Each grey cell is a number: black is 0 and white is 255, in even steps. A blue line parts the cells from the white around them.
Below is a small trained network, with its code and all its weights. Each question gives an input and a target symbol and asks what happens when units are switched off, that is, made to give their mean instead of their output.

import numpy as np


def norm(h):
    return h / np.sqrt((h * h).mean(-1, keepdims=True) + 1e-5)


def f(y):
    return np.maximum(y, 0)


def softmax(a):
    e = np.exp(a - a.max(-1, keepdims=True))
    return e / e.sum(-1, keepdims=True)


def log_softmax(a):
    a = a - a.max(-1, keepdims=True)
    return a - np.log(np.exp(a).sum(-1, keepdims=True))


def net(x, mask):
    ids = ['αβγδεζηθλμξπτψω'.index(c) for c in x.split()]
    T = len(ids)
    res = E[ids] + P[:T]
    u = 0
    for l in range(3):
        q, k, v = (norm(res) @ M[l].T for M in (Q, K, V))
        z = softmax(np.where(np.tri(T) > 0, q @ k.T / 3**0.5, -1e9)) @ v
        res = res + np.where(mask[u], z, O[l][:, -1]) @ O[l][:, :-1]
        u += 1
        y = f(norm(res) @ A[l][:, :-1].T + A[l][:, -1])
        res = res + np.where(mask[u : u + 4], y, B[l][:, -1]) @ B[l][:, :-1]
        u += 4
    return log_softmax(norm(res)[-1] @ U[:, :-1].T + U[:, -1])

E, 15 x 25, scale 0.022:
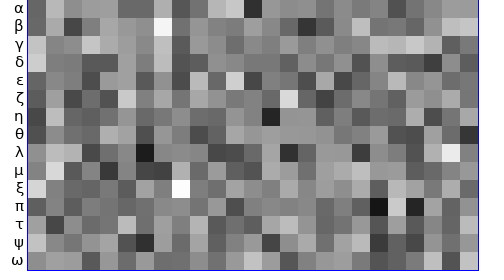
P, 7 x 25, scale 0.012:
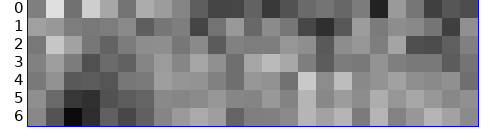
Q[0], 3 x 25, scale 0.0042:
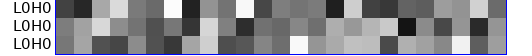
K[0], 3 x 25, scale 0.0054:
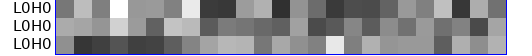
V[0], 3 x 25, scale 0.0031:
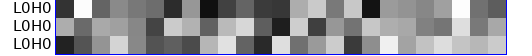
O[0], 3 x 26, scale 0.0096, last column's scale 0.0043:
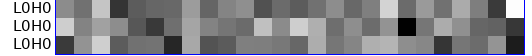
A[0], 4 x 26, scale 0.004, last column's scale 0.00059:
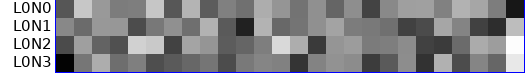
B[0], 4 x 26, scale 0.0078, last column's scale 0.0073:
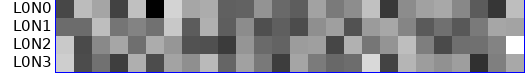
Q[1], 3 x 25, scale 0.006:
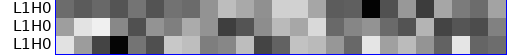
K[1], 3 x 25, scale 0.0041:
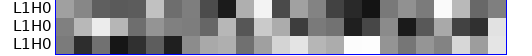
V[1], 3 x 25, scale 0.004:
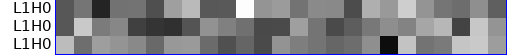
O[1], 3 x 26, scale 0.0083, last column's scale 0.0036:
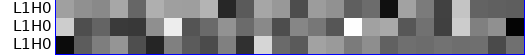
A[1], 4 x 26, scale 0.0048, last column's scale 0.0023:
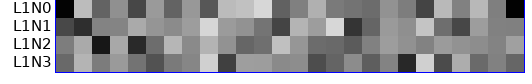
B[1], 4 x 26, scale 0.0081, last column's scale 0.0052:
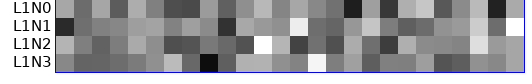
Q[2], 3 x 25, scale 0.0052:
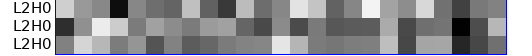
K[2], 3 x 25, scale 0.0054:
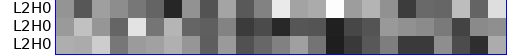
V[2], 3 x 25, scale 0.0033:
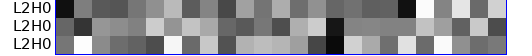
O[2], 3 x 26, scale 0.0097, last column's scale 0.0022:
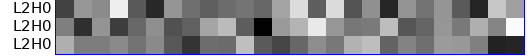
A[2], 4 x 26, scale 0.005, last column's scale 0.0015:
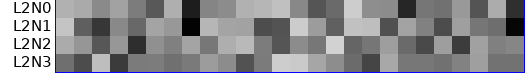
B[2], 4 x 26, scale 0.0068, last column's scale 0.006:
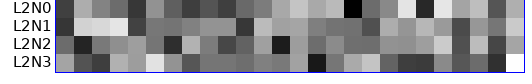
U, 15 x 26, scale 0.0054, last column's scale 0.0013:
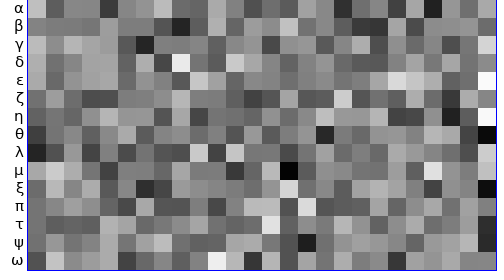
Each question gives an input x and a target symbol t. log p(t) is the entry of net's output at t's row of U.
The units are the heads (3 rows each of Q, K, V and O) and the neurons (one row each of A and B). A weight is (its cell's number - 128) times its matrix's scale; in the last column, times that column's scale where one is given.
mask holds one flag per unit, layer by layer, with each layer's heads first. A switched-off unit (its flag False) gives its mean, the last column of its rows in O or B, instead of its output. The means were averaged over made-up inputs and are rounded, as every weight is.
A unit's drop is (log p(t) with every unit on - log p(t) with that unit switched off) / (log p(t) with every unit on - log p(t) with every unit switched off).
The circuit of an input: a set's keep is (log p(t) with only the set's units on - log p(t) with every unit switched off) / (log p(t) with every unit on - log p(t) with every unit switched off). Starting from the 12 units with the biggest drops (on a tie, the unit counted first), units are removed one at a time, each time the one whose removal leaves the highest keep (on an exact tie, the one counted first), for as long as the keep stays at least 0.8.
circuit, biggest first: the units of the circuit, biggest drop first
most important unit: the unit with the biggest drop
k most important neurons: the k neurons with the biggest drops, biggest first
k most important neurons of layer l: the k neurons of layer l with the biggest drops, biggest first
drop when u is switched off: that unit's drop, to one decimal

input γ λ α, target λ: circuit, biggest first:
(L1H0)
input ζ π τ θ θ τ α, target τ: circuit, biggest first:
(L2H0, L0H0, L2N3)
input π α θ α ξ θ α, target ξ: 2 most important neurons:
(L2N1, L1N1)
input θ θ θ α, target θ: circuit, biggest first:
(L0H0, L1H0)
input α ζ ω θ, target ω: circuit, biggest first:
(L2H0, L1H0)
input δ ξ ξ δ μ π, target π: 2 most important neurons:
(L2N0, L0N2)
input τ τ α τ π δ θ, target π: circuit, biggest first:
(L2H0, L0N2)
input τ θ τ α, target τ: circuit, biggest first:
(L2H0, L2N3)
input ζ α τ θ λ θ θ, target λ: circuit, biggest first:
(L1H0, L0H0)
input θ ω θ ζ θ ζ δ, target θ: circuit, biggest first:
(L1H0, L2H0)
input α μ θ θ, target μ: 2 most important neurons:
(L2N1, L0N2)
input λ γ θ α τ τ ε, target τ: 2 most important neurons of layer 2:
(L2N3, L2N1)
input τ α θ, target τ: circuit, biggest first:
(L2H0, L1H0)
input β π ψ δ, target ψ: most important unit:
L2H0
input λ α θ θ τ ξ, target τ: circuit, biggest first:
(L2H0, L2N3)
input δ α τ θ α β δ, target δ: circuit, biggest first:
(L0H0, L1N2)
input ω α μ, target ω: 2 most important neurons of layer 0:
(L0N2, L0N3)
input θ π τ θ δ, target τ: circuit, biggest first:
(L2H0, L1H0)
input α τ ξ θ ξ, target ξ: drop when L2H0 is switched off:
0.5
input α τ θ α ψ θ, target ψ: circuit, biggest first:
(L2H0)
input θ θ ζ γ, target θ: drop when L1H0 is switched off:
0.4
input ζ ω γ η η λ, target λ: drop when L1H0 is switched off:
1.0
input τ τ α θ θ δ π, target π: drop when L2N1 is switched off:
0.0
